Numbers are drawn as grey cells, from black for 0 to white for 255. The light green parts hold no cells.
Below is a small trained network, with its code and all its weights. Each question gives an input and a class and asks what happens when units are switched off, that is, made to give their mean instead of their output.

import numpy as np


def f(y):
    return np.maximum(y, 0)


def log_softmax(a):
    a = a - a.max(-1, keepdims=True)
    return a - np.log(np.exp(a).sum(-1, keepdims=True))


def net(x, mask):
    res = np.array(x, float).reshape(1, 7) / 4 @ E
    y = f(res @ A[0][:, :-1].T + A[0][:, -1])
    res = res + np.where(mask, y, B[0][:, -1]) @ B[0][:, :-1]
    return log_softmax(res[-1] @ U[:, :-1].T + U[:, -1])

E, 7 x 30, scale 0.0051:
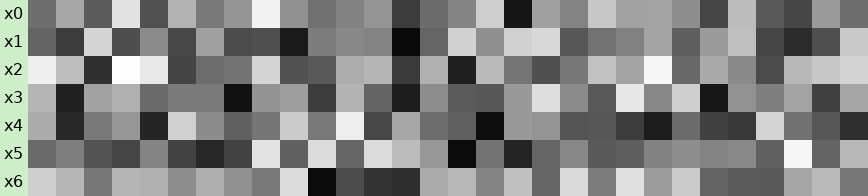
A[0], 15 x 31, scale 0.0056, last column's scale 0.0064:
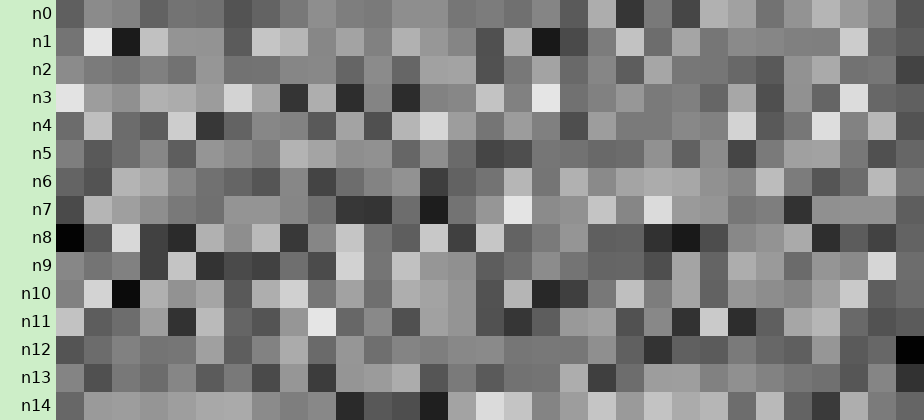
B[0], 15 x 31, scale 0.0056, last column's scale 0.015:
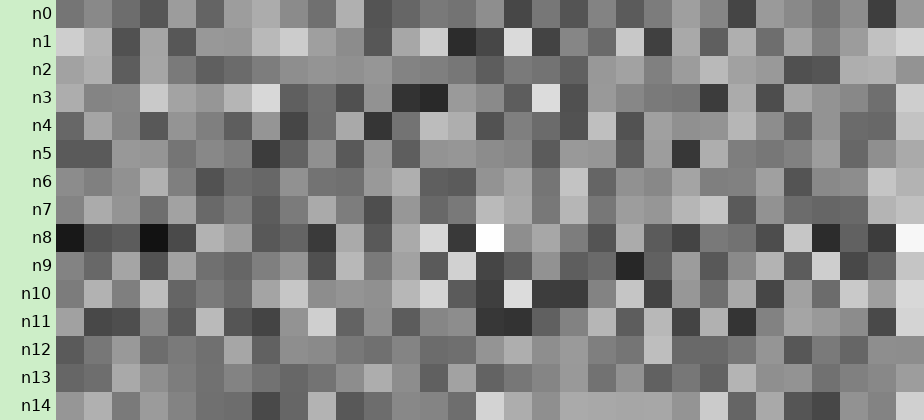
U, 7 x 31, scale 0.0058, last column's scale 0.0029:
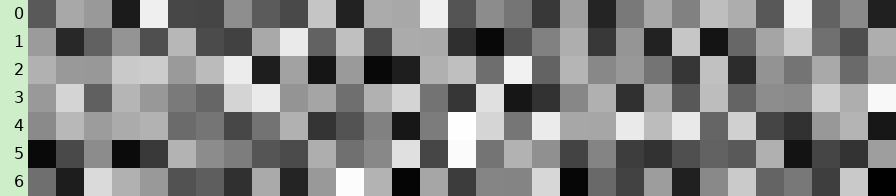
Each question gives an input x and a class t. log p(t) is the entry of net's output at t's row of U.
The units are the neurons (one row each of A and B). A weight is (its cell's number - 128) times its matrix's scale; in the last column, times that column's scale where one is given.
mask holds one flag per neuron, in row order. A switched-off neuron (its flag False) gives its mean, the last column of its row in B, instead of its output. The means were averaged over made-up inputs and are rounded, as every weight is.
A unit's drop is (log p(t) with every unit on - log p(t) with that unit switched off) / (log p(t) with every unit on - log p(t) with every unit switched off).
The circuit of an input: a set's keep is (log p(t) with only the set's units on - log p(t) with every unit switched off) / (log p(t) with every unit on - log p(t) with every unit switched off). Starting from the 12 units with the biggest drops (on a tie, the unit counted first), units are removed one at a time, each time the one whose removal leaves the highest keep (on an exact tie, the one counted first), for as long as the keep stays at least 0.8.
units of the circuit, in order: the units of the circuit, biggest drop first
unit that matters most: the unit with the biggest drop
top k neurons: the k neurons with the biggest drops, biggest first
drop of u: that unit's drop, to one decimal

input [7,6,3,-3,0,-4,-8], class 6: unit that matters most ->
n6
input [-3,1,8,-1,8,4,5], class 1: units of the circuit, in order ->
[n11; n1]
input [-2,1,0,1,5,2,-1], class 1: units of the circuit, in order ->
[n11; n8]
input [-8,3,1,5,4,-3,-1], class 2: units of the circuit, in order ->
[n3; n8]
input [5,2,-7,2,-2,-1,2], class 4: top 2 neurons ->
[n14; n7]
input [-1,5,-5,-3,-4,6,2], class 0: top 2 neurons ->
[n9; n4]
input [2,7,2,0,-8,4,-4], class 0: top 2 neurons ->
[n4; n9]
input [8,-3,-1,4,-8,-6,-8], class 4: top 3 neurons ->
[n14; n7; n6]
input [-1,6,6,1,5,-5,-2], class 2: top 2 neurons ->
[n3; n9]
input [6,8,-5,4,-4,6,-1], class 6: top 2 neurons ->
[n13; n9]
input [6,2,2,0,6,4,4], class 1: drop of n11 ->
0.1
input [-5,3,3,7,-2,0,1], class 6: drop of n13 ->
0.3
